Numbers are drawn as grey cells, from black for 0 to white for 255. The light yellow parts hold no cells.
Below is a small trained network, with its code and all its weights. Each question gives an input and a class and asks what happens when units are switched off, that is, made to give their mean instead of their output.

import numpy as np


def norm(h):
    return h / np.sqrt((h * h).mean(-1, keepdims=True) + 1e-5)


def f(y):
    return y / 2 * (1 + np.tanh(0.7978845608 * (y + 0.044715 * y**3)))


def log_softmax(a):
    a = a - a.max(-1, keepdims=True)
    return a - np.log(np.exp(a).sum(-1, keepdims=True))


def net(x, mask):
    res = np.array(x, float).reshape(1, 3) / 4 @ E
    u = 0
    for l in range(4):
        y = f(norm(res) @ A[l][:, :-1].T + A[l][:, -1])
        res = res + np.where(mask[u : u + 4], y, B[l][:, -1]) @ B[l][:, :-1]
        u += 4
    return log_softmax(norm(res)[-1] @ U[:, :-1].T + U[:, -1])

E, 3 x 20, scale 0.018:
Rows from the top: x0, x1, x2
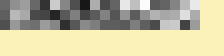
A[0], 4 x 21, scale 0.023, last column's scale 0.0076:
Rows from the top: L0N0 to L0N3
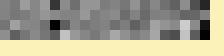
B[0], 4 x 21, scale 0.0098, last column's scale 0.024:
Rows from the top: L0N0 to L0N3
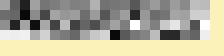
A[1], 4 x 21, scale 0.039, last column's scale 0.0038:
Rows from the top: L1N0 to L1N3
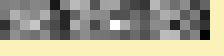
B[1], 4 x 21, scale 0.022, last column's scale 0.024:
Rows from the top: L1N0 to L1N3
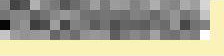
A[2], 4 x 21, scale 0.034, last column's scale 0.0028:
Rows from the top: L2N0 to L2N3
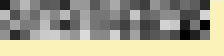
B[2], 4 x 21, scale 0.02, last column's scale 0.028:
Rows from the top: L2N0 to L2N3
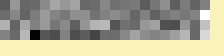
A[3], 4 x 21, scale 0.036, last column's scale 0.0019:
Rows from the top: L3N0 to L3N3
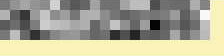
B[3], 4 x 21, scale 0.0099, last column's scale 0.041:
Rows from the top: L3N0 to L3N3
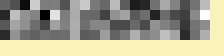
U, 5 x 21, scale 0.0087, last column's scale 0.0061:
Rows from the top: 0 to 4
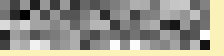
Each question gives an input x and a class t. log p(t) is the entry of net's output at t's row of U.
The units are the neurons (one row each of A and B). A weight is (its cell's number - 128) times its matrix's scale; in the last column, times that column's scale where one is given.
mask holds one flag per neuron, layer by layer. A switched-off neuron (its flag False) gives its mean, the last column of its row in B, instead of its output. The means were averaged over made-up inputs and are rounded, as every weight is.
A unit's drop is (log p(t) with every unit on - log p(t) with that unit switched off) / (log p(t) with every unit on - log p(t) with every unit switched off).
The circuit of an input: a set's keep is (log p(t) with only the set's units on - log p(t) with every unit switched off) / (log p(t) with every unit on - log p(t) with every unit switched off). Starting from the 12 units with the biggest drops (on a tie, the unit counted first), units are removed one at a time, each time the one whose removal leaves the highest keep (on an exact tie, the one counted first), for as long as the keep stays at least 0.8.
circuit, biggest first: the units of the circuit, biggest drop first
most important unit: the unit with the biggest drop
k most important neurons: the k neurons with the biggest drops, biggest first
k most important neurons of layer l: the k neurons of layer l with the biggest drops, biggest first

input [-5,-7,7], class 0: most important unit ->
L2N3
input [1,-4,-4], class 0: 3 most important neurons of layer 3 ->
(L3N1; L3N3; L3N2)
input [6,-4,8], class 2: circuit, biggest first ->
(L2N2; L1N0)
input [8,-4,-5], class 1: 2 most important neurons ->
(L3N0; L0N2)
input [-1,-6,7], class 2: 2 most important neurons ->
(L2N2; L1N3)
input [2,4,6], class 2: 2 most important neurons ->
(L2N2; L2N3)
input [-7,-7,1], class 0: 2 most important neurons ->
(L2N3; L0N1)
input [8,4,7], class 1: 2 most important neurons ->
(L0N3; L3N0)
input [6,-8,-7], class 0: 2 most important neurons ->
(L2N3; L1N3)
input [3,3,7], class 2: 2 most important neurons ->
(L2N2; L0N3)
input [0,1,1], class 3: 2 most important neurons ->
(L2N1; L2N3)
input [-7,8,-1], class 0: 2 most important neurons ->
(L0N2; L3N0)
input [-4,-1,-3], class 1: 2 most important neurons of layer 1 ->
(L1N0; L1N3)
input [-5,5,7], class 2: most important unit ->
L1N3
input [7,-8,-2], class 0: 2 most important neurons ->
(L2N3; L0N2)
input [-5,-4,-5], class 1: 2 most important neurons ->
(L1N0; L2N2)
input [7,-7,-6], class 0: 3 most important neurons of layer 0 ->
(L0N1; L0N2; L0N0)
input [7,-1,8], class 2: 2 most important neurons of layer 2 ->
(L2N2; L2N1)
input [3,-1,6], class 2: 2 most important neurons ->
(L2N2; L0N3)
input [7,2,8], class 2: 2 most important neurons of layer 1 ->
(L1N0; L1N3)
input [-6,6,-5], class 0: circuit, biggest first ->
(L0N2)
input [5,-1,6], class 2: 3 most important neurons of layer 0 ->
(L0N1; L0N3; L0N2)
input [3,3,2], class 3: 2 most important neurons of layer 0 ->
(L0N1; L0N2)
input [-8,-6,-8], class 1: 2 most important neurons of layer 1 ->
(L1N0; L1N3)
